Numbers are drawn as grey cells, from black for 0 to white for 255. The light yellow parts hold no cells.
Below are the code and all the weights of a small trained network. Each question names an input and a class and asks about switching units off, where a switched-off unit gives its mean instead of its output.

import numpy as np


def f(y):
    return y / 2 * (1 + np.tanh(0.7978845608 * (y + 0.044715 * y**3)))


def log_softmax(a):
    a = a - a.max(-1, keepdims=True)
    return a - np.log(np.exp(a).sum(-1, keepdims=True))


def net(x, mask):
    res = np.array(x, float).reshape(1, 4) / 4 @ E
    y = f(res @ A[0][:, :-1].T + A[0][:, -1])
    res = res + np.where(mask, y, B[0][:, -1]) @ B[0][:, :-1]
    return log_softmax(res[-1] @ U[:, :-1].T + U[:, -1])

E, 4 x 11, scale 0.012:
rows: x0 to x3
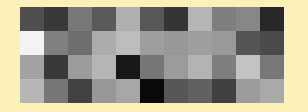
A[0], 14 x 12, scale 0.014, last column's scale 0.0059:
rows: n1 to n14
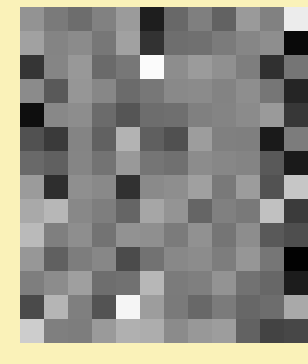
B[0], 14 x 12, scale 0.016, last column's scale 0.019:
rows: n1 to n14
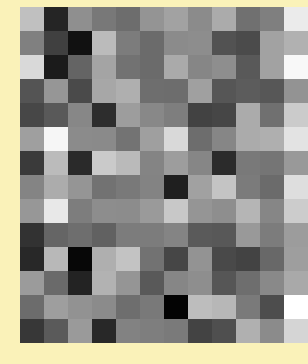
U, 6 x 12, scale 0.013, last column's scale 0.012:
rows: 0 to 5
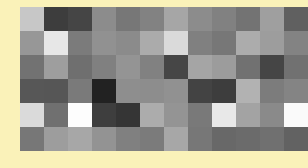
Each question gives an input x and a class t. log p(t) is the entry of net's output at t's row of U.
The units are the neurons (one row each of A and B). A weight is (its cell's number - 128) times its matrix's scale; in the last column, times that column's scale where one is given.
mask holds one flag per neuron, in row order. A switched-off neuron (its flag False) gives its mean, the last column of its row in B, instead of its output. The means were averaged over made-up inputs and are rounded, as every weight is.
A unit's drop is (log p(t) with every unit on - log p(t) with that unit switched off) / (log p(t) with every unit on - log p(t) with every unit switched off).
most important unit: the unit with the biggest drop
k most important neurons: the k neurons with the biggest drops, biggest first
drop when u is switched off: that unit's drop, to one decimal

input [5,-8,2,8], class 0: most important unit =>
n1
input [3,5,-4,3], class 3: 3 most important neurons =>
(n14; n8; n3)
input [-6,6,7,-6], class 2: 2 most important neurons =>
(n8; n6)
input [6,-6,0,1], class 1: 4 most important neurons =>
(n6; n14; n7; n10)
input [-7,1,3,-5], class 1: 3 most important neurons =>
(n9; n1; n13)
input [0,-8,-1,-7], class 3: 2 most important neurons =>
(n5; n1)
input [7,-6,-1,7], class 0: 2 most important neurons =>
(n1; n2)
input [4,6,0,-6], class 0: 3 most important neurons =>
(n3; n5; n12)
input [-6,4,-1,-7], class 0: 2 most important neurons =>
(n3; n6)
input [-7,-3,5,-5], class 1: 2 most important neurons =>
(n9; n13)
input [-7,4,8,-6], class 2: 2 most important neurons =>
(n8; n6)
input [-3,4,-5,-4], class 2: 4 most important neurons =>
(n13; n1; n6; n12)
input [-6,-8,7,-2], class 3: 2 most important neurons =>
(n5; n13)
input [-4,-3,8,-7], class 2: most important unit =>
n8
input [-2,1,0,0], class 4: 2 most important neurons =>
(n6; n11)
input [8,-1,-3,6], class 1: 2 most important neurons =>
(n6; n3)
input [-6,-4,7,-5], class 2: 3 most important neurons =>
(n8; n6; n11)
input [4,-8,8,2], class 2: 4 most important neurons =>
(n8; n14; n11; n4)
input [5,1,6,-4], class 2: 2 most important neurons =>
(n8; n9)
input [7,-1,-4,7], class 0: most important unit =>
n1
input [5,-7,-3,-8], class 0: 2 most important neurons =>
(n3; n14)
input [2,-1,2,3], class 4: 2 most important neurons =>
(n3; n12)
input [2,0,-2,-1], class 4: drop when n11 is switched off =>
0.4
